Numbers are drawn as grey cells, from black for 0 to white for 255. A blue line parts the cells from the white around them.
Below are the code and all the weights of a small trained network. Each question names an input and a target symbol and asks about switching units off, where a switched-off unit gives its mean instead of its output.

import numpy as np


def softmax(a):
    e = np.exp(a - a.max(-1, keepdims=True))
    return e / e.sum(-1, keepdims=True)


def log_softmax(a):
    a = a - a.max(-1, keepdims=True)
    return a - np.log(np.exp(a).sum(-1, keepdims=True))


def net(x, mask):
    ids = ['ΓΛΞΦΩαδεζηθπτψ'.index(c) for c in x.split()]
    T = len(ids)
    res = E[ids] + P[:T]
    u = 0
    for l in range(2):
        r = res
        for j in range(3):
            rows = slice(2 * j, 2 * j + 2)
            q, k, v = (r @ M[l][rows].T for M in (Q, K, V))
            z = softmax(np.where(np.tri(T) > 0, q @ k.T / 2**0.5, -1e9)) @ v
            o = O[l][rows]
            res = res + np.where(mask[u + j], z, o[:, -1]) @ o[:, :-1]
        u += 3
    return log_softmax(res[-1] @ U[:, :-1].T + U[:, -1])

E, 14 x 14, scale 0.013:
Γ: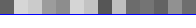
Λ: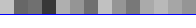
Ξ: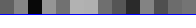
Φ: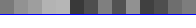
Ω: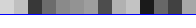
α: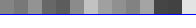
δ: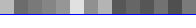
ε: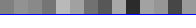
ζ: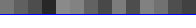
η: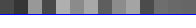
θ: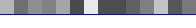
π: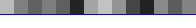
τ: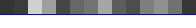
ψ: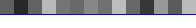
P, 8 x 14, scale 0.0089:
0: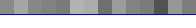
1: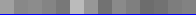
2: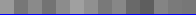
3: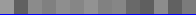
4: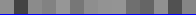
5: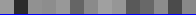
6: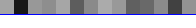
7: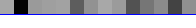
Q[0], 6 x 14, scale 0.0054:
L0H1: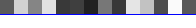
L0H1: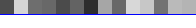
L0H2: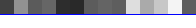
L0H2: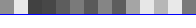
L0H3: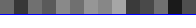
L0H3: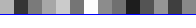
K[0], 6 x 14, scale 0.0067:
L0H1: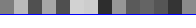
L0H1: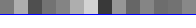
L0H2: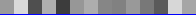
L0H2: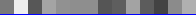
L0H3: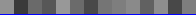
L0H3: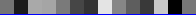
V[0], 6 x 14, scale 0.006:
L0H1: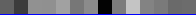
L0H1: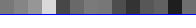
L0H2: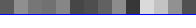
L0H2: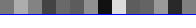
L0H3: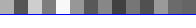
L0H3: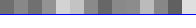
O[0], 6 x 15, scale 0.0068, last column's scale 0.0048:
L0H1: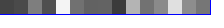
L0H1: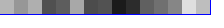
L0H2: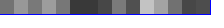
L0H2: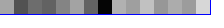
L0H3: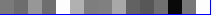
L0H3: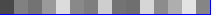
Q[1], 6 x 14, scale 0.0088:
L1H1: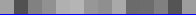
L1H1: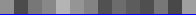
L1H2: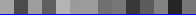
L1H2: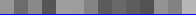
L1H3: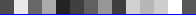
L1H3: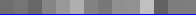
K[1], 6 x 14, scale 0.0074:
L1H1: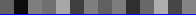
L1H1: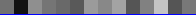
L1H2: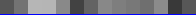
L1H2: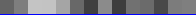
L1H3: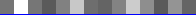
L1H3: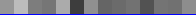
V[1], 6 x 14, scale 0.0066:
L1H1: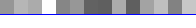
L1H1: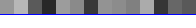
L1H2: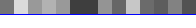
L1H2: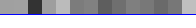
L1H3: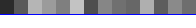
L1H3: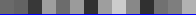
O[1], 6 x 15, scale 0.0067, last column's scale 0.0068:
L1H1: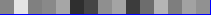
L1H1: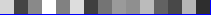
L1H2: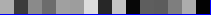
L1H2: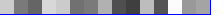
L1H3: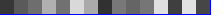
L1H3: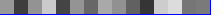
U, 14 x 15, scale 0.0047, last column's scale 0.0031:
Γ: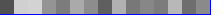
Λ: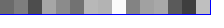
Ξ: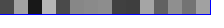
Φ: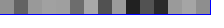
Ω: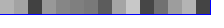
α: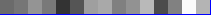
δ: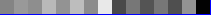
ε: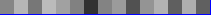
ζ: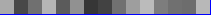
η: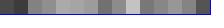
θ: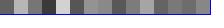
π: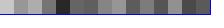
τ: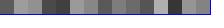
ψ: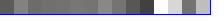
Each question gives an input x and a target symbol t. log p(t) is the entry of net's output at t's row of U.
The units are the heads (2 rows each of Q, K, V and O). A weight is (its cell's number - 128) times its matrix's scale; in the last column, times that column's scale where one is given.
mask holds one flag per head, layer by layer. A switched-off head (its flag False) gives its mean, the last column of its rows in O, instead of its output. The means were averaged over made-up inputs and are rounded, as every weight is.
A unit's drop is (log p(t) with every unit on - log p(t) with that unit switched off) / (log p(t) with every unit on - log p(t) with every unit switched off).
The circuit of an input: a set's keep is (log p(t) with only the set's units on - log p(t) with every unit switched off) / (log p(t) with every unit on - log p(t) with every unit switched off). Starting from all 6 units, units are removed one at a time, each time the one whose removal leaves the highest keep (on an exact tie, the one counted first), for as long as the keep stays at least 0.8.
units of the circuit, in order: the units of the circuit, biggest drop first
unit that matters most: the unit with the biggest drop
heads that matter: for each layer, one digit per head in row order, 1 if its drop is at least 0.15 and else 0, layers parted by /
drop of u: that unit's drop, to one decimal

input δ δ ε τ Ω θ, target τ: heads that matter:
001 / 010
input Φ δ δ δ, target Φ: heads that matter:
000 / 010
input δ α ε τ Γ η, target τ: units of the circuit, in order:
[L1H2; L1H3]
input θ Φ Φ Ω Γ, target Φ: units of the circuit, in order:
[L1H2]
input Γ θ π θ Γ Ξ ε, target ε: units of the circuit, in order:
[L1H1; L0H2; L0H1]
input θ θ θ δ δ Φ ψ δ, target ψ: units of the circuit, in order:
[L1H3; L1H1]
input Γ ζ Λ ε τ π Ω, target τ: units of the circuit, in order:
[L1H2; L0H3]
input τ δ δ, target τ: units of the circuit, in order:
[L1H2; L1H3]
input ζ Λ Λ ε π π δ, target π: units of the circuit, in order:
[L1H3; L0H3]
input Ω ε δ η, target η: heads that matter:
100 / 100
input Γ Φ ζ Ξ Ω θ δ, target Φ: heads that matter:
100 / 010
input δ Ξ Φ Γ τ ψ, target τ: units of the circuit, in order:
[L1H2; L0H2]
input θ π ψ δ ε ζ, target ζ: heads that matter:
010 / 100
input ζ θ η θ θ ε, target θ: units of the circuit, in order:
[L1H3; L0H1]
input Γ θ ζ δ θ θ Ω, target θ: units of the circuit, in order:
[L1H3; L1H1]
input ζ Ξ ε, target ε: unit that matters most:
L1H1
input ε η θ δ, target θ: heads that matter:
000 / 001
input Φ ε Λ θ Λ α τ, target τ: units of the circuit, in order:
[L1H2; L1H3; L0H3]
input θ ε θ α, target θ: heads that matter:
000 / 001
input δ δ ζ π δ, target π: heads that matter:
101 / 001
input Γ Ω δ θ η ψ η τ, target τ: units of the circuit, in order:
[L1H2; L1H3; L0H2]
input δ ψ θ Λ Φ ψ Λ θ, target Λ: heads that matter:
100 / 000
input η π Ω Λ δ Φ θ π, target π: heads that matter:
001 / 001
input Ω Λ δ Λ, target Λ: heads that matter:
100 / 000
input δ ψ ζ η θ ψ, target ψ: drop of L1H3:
0.4
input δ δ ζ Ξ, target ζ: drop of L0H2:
0.1
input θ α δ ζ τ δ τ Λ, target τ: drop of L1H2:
0.5
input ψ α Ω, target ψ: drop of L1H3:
0.5
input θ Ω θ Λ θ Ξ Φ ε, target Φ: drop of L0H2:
0.0
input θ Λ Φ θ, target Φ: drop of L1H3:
-0.2
